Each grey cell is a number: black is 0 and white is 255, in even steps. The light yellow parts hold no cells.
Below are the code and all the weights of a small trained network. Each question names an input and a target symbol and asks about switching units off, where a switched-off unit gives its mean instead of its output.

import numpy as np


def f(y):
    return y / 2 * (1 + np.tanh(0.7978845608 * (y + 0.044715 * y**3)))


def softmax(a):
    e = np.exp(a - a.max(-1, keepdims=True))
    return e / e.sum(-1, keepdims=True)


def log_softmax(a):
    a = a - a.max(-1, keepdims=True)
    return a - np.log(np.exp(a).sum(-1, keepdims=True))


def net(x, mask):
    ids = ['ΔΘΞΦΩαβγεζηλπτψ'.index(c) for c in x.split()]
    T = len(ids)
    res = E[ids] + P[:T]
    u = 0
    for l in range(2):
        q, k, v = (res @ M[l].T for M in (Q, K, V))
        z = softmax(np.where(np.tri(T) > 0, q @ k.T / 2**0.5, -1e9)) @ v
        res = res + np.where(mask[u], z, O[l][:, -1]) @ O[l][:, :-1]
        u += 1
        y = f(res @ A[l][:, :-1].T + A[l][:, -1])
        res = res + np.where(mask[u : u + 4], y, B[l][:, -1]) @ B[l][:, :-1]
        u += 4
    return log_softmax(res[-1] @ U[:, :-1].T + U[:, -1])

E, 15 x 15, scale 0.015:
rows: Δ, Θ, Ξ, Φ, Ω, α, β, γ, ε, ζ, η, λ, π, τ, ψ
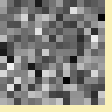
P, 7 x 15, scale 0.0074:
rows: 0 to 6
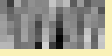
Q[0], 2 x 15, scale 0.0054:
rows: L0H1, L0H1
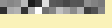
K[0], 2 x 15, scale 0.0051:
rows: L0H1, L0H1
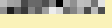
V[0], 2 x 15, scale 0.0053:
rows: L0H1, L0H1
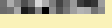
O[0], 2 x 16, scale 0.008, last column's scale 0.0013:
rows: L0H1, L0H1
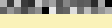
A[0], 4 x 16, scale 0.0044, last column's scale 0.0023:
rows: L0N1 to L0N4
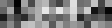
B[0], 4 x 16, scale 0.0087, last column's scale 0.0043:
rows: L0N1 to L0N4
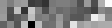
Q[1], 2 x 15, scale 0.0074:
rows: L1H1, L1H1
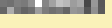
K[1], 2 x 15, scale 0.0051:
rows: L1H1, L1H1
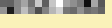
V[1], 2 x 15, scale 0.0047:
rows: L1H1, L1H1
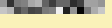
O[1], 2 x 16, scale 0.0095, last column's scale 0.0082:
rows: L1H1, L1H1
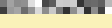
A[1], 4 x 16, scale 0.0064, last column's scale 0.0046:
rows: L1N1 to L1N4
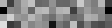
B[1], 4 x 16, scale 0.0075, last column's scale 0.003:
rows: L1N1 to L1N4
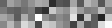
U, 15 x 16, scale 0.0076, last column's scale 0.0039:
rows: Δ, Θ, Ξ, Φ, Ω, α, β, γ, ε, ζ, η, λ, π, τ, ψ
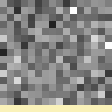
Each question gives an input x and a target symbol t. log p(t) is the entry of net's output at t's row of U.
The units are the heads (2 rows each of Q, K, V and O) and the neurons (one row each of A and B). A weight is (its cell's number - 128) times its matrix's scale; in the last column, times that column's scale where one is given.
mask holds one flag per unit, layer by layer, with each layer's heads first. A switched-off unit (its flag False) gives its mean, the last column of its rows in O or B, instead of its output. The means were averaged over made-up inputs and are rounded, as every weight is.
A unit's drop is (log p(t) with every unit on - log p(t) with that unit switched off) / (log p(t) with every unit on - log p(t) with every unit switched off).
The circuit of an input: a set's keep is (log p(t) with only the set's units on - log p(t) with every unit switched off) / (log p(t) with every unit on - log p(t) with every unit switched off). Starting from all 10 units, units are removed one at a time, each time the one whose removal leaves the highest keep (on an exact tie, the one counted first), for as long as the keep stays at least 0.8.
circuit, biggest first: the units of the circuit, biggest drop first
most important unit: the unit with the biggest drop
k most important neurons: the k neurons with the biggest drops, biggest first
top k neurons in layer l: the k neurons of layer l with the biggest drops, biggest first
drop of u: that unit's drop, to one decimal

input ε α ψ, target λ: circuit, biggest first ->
L1H1, L0N2
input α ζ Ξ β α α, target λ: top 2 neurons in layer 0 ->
L0N1, L0N3
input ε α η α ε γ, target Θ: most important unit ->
L0H1
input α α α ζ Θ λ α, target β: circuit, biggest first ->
L0H1, L1H1, L1N4
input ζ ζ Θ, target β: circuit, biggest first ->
L0H1, L1N1, L1H1, L1N4
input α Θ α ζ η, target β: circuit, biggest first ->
L0H1, L1H1, L1N1
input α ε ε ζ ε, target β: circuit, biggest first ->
L0H1, L1N1, L1N4
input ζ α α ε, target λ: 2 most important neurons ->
L0N1, L0N3
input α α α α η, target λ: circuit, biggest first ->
L1H1, L0N1
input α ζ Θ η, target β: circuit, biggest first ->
L0H1, L1N4
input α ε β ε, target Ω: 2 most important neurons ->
L1N3, L0N1
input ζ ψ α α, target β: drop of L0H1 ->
0.6
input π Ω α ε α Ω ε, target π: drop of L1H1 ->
0.5
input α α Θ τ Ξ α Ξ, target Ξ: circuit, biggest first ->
L0H1
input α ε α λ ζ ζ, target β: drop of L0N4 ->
0.1
